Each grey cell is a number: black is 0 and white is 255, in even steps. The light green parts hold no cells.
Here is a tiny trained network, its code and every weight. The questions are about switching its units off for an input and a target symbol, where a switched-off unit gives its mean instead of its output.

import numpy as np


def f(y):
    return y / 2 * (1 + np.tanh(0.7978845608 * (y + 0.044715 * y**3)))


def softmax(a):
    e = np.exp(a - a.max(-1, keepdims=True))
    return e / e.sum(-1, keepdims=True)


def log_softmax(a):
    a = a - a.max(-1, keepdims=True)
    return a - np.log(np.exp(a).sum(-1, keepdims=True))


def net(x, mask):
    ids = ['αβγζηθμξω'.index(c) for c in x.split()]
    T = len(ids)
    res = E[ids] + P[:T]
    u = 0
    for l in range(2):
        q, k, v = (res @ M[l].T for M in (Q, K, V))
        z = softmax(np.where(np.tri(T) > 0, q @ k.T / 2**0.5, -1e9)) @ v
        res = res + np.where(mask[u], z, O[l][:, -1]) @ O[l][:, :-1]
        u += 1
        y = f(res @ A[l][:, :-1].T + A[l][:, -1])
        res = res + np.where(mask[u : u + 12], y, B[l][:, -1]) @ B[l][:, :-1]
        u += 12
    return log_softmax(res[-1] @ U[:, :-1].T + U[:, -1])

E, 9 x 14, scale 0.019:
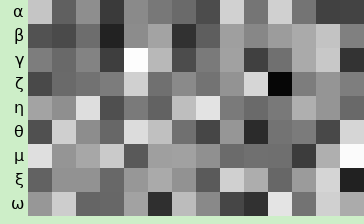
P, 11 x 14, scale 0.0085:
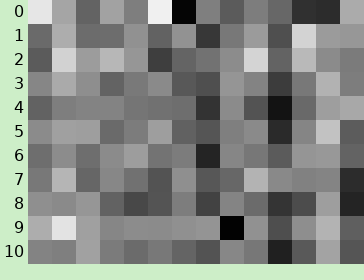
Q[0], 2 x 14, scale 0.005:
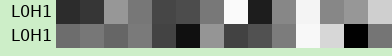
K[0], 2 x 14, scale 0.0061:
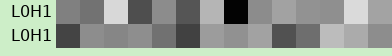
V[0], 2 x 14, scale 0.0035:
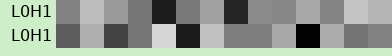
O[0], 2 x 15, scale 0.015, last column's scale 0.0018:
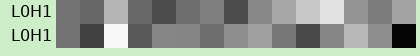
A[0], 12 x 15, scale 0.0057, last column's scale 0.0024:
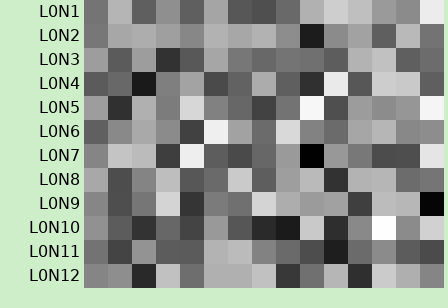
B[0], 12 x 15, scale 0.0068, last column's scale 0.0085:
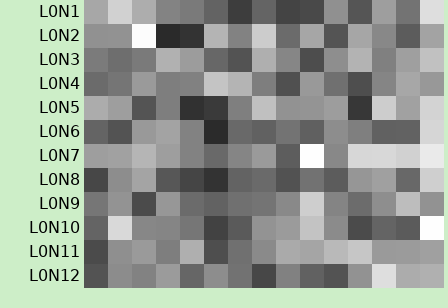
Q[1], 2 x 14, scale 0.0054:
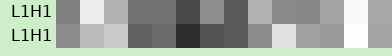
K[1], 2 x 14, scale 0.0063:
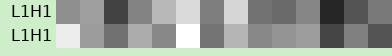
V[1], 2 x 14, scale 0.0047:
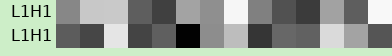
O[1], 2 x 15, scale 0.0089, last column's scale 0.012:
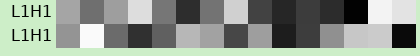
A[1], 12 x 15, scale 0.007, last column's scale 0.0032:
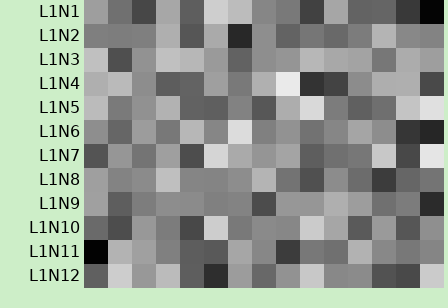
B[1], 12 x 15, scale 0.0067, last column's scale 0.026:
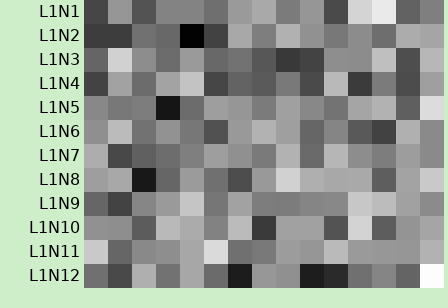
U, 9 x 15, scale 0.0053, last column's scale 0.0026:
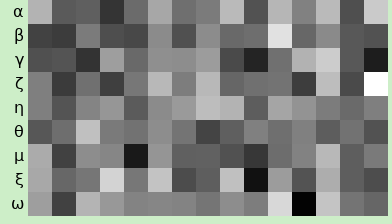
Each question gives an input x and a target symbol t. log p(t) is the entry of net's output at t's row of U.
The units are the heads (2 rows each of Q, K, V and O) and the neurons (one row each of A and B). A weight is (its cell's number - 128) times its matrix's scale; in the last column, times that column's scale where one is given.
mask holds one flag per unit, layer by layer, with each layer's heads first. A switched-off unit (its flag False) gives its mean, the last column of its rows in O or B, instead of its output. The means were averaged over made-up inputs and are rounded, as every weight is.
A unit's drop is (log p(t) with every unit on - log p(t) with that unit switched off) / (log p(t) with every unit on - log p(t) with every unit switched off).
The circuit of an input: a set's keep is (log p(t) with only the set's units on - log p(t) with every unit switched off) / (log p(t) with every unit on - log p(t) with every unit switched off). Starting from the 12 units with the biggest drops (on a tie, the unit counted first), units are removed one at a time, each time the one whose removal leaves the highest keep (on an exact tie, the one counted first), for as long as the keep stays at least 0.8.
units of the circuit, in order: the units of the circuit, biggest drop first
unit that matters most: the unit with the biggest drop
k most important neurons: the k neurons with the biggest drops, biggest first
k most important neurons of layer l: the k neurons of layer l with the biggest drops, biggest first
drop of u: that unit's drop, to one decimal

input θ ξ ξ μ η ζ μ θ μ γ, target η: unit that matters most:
L1H1
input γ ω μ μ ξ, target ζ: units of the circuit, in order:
(L0H1; L1N10)
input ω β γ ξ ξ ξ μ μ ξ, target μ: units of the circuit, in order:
(L0H1; L1N8; L0N8)
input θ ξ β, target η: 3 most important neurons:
(L0N2; L0N7; L1N8)
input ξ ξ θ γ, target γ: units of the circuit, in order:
(L0N7; L1N3; L0N3)
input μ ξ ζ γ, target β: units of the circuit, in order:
(L1H1; L0H1; L1N10)
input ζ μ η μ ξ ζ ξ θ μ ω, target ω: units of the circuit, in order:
(L1N11; L1N5; L0N4)
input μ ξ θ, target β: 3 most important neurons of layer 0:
(L0N8; L0N9; L0N6)
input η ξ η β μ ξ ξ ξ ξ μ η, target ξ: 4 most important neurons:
(L1N4; L0N2; L1N11; L1N5)
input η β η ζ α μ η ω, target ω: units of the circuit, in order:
(L0N4; L1N11)
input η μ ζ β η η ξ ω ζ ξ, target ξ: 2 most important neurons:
(L0N2; L1N4)
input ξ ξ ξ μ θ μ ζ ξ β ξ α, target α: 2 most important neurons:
(L0N6; L0N7)
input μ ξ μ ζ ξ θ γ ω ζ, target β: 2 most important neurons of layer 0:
(L0N7; L0N8)
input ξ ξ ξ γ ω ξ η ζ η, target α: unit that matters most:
L1H1
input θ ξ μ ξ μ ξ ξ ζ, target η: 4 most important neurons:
(L0N2; L1N8; L0N7; L1N3)
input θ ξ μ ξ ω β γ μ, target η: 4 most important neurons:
(L1N8; L0N2; L0N7; L1N2)
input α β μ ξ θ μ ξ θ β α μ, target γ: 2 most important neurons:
(L0N12; L1N10)
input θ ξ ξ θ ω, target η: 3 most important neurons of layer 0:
(L0N2; L0N7; L0N6)
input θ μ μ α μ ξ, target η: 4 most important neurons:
(L1N8; L0N2; L0N7; L1N3)
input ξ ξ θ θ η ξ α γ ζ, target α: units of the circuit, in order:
(L1H1)
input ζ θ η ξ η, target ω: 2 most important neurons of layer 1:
(L1N4; L1N12)
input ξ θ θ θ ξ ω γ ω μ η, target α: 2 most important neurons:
(L0N6; L1N11)
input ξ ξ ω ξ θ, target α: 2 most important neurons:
(L0N7; L0N6)
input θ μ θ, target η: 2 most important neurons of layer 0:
(L0N2; L0N6)
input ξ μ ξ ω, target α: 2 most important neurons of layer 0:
(L0N6; L0N2)
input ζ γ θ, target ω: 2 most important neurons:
(L1N4; L1N12)
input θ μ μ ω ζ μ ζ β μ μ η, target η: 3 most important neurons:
(L1N8; L0N2; L0N7)
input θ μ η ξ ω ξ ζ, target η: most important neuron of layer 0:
(L0N2)
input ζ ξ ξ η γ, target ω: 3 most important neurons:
(L1N4; L1N12; L0N5)
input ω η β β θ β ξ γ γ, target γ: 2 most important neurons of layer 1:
(L1N3; L1N11)
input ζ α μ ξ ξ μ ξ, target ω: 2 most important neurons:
(L0N5; L1N4)
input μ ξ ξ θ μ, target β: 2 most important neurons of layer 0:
(L0N7; L0N8)
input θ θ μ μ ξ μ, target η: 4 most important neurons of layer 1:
(L1N8; L1N2; L1N12; L1N3)
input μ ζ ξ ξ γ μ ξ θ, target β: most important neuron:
(L1N10)
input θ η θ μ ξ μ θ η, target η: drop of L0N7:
0.2
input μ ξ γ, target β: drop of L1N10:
0.3
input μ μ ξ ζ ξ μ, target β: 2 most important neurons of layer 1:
(L1N8; L1N2)
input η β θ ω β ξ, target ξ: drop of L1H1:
0.6
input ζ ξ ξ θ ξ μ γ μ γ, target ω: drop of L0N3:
-0.2
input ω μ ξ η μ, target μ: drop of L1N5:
0.1
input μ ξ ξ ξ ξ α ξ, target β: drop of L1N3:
0.0
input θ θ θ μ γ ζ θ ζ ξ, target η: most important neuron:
(L1N8)
